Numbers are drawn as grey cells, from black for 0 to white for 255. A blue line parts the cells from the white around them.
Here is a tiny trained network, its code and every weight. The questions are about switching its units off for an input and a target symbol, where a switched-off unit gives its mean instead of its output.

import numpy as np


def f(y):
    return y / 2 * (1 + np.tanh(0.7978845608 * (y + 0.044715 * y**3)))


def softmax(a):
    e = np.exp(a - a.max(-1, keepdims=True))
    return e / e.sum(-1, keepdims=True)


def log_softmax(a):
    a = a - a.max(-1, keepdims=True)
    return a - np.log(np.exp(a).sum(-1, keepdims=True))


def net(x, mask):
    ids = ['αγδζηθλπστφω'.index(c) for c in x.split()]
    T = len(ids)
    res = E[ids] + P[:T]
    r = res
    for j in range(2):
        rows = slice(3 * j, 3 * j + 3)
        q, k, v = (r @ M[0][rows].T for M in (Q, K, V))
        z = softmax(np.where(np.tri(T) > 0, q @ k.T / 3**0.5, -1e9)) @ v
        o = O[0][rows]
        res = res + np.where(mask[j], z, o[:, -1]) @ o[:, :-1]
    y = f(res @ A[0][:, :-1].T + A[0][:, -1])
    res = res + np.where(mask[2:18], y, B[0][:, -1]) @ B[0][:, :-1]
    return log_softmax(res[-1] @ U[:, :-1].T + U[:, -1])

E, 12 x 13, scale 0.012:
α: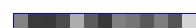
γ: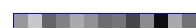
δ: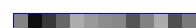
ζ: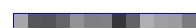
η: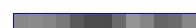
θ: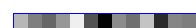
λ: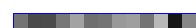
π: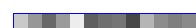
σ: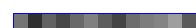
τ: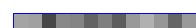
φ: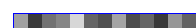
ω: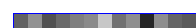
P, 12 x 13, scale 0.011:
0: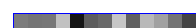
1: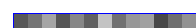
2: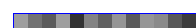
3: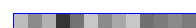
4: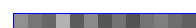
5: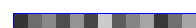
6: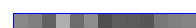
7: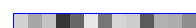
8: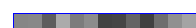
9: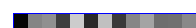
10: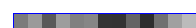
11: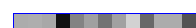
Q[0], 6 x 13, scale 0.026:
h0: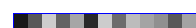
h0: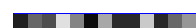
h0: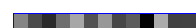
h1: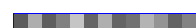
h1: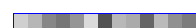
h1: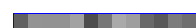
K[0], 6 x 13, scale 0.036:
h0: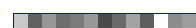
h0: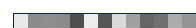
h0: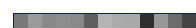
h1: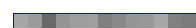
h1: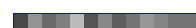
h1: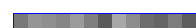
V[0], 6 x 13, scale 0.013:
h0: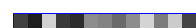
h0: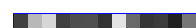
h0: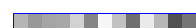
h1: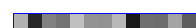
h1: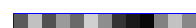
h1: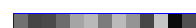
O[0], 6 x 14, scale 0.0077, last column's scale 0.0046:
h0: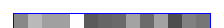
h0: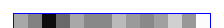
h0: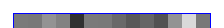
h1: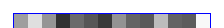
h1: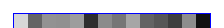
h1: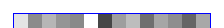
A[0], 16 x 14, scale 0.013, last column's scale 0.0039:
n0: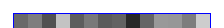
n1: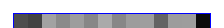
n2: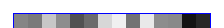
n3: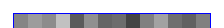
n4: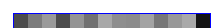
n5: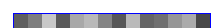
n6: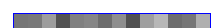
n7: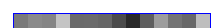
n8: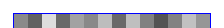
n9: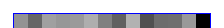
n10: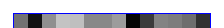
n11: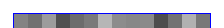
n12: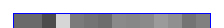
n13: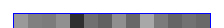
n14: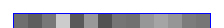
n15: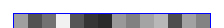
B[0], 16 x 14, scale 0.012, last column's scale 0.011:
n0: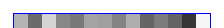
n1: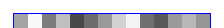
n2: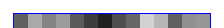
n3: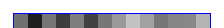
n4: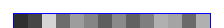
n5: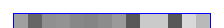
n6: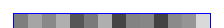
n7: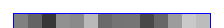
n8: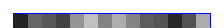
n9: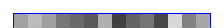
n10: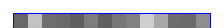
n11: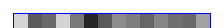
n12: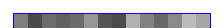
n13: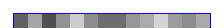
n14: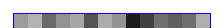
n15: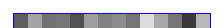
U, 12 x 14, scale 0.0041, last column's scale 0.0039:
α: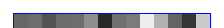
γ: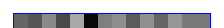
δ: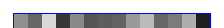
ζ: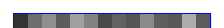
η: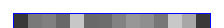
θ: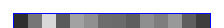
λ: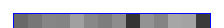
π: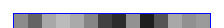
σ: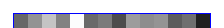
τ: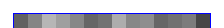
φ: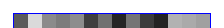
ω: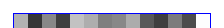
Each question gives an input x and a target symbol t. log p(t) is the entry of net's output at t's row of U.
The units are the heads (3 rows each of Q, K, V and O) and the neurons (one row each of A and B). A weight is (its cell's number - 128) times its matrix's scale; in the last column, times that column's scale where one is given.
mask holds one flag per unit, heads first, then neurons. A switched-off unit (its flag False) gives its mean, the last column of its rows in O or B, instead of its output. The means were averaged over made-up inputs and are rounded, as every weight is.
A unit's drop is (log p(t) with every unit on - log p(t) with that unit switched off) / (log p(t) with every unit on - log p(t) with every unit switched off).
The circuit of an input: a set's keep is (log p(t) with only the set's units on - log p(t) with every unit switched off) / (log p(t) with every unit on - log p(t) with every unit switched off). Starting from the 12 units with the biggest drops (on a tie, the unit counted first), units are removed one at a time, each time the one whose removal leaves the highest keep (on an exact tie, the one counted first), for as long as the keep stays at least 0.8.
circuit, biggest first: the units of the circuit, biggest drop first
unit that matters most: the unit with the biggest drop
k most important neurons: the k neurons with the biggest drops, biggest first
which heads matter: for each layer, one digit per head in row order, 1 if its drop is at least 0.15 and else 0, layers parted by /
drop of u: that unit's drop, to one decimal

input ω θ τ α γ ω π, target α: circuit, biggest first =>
[h1, n15]
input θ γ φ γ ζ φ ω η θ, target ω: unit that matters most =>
n0
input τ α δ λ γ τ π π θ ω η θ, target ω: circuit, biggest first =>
[h1, n8]
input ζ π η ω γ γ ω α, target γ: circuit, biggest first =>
[h1, n11]
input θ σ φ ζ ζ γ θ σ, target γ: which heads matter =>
01
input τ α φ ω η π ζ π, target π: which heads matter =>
11
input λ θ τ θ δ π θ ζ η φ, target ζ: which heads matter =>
10
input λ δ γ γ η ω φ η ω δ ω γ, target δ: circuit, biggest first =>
[h1, h0, n5, n3]
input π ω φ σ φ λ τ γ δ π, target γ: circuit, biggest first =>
[h1, h0, n11]
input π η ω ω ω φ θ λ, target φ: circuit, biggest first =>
[h1, n6]
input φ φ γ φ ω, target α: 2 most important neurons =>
[n2, n13]
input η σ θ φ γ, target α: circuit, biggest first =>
[h0, n2]
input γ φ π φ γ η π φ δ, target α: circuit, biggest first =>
[n15, h1]
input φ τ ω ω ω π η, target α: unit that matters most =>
n15
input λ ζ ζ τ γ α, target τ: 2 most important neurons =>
[n1, n11]
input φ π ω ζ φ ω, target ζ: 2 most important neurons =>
[n8, n5]
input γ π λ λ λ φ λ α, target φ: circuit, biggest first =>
[h1, n6]
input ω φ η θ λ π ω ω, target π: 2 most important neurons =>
[n11, n7]
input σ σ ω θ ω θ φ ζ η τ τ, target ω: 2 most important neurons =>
[n0, n6]
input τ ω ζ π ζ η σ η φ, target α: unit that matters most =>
n10
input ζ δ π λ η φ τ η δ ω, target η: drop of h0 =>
0.3
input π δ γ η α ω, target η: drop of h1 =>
0.6
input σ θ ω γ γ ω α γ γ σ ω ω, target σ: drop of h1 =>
0.0
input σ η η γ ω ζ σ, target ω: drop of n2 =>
0.1
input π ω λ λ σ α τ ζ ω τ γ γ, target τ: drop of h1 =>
0.9
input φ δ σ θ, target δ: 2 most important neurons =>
[n5, n3]
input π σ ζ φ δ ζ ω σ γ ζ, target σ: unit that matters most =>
h0
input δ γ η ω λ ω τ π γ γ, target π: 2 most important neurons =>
[n11, n7]
